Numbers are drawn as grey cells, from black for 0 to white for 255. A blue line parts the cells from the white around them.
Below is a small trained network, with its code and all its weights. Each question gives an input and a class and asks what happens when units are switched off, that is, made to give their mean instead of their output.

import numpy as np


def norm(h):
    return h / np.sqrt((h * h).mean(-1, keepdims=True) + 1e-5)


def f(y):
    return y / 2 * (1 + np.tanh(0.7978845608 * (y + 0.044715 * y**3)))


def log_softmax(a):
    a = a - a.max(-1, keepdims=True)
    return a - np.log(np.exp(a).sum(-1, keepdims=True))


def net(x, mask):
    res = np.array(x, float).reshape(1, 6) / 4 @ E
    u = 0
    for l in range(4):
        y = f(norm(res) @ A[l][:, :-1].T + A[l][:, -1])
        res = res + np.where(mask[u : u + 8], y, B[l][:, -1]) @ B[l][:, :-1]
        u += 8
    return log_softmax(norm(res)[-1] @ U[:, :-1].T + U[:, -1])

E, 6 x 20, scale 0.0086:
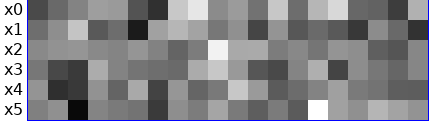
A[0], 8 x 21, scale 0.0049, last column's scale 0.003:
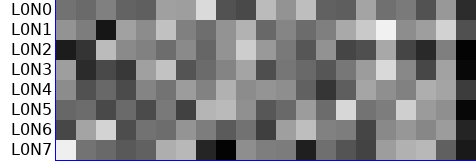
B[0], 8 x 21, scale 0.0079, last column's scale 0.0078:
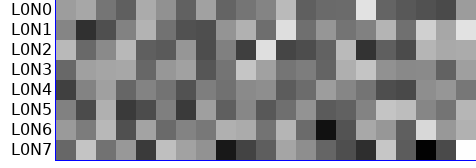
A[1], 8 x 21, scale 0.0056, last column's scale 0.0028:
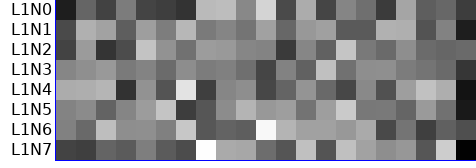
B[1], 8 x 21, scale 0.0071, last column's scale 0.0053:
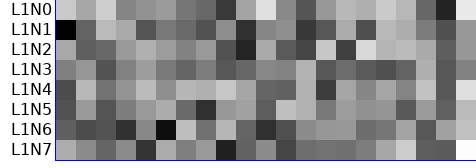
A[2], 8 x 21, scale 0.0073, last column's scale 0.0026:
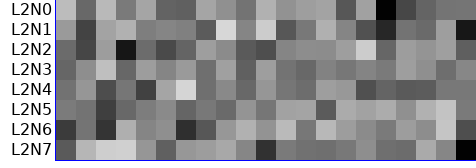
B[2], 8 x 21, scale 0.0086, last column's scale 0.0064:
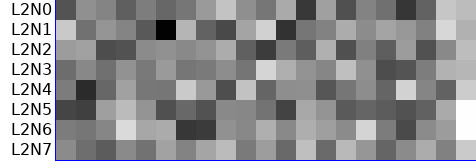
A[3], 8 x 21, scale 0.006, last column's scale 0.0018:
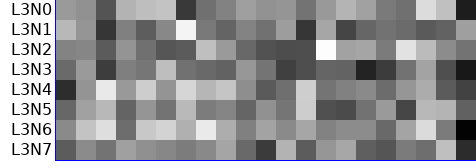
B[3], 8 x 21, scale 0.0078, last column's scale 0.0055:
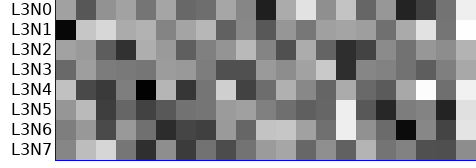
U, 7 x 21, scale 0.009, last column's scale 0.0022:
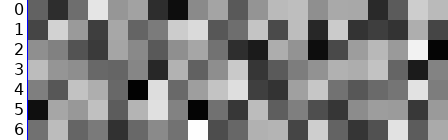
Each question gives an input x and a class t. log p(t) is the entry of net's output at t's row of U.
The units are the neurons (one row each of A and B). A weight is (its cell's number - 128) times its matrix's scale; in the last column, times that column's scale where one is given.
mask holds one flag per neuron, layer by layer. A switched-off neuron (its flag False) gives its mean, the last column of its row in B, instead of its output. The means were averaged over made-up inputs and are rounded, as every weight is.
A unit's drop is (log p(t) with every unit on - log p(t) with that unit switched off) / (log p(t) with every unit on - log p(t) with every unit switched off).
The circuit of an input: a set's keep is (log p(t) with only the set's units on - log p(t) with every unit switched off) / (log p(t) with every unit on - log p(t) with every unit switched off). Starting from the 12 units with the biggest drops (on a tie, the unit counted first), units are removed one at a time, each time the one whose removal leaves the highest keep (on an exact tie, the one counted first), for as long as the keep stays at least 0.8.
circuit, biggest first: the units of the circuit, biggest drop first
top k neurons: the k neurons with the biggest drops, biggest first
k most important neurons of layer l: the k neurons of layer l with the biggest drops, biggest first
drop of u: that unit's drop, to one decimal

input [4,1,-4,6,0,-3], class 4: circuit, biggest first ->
[L0N2; L2N1]
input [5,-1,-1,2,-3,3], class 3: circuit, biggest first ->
[L1N7]
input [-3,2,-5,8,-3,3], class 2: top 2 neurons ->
[L3N2; L0N5]
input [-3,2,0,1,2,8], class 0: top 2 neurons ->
[L0N1; L2N5]
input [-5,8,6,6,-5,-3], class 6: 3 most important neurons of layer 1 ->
[L1N4; L1N7; L1N0]
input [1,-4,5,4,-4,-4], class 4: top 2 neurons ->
[L0N2; L2N1]
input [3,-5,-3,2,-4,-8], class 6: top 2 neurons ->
[L1N4; L0N6]
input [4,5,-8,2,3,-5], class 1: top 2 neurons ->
[L2N0; L0N0]
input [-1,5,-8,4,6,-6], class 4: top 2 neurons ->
[L0N7; L2N1]
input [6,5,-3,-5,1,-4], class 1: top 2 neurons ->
[L0N0; L2N0]
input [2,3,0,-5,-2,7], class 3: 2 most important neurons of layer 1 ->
[L1N0; L1N7]
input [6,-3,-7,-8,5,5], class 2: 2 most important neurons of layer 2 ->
[L2N2; L2N5]
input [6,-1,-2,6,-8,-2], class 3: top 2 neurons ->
[L1N7; L0N1]
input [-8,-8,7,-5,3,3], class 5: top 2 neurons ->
[L0N7; L3N1]
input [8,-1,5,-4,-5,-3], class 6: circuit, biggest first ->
[L3N4]
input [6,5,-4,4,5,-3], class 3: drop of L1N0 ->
0.1
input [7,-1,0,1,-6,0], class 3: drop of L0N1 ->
0.2
